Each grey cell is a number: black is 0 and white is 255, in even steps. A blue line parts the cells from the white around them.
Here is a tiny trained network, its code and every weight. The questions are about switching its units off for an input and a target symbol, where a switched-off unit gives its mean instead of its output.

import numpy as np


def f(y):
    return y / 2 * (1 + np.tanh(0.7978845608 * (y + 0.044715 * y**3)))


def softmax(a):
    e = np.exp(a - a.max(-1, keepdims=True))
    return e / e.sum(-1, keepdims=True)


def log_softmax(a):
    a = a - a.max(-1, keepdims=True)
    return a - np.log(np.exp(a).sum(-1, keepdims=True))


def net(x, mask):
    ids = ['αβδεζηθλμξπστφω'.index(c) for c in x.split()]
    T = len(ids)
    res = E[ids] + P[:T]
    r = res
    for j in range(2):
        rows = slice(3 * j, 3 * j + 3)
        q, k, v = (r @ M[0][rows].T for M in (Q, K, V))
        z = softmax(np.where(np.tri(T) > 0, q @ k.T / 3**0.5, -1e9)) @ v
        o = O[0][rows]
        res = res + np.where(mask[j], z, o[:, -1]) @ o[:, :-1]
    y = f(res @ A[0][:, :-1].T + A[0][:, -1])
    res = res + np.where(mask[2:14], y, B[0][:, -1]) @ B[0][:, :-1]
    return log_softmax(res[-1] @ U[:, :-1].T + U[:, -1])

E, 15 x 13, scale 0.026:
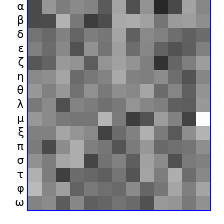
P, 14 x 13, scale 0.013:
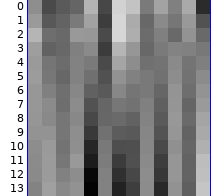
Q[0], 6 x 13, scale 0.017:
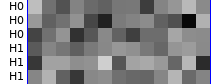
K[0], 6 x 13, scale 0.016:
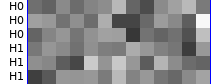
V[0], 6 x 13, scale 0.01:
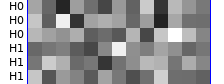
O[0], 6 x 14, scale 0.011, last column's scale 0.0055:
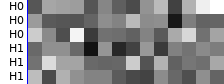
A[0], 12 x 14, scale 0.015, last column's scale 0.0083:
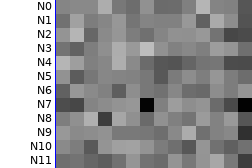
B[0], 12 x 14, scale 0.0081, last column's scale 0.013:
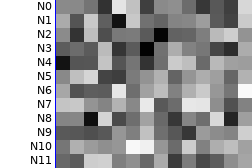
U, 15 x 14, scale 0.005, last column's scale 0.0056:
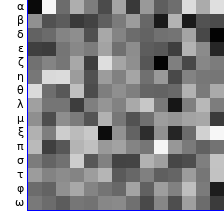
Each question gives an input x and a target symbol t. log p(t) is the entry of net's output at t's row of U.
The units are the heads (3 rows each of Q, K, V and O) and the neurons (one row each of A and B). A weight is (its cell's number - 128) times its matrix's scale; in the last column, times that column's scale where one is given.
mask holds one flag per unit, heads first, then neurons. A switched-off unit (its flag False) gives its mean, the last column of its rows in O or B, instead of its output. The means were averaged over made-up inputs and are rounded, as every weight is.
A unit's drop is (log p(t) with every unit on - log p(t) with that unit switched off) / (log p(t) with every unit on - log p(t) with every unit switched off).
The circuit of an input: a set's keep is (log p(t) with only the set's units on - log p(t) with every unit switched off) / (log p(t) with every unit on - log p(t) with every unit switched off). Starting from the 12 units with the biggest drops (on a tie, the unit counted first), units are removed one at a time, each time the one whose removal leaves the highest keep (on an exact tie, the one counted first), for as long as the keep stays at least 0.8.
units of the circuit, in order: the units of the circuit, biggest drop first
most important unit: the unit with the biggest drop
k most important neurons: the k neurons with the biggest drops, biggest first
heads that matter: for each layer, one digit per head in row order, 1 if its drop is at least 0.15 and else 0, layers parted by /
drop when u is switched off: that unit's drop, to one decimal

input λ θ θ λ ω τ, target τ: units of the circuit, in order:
[N0; H0]
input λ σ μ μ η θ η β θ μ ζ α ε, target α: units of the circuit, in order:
[H1]
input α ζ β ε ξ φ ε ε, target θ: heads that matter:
10
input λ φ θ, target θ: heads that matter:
10
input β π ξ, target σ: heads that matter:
01
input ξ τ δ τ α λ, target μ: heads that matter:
10
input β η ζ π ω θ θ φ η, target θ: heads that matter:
10
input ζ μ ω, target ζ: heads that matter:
11
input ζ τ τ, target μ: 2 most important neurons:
[N1; N6]
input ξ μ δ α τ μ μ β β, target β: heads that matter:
10
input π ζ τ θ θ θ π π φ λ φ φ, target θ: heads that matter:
10
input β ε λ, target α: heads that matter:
11
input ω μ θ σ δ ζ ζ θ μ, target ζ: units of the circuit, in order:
[H0; H1; N11]
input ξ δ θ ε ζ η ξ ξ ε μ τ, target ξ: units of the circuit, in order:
[H1; N2; H0; N1]
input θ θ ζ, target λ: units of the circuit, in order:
[H0]
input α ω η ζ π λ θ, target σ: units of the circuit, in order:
[H1; N3; N6]
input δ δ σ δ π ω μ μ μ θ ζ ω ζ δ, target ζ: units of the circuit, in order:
[H0; H1; N11; N10]
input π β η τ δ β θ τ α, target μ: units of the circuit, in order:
[N1; H0; N6]
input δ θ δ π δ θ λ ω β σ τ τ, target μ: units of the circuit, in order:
[H0; N1; N6]
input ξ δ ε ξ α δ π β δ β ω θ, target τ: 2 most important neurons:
[N0; N6]
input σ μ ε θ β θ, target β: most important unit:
H1
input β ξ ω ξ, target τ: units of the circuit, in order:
[H0; N0]
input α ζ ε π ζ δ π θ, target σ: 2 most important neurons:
[N3; N6]
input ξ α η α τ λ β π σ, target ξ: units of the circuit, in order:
[H1; N1]
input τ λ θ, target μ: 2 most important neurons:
[N1; N6]
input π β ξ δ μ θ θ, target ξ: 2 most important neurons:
[N2; N1]
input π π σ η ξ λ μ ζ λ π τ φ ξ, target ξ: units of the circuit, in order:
[H1]
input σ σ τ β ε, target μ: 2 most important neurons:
[N1; N6]
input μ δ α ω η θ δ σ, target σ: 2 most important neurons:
[N4; N6]
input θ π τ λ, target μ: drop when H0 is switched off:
1.2
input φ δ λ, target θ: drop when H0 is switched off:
0.9
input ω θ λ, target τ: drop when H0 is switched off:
1.1
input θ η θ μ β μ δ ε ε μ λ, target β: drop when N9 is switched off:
-0.1
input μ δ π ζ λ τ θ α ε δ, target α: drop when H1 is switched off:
0.7
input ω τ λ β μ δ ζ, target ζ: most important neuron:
[N10]
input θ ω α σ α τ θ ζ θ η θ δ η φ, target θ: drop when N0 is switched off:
0.1
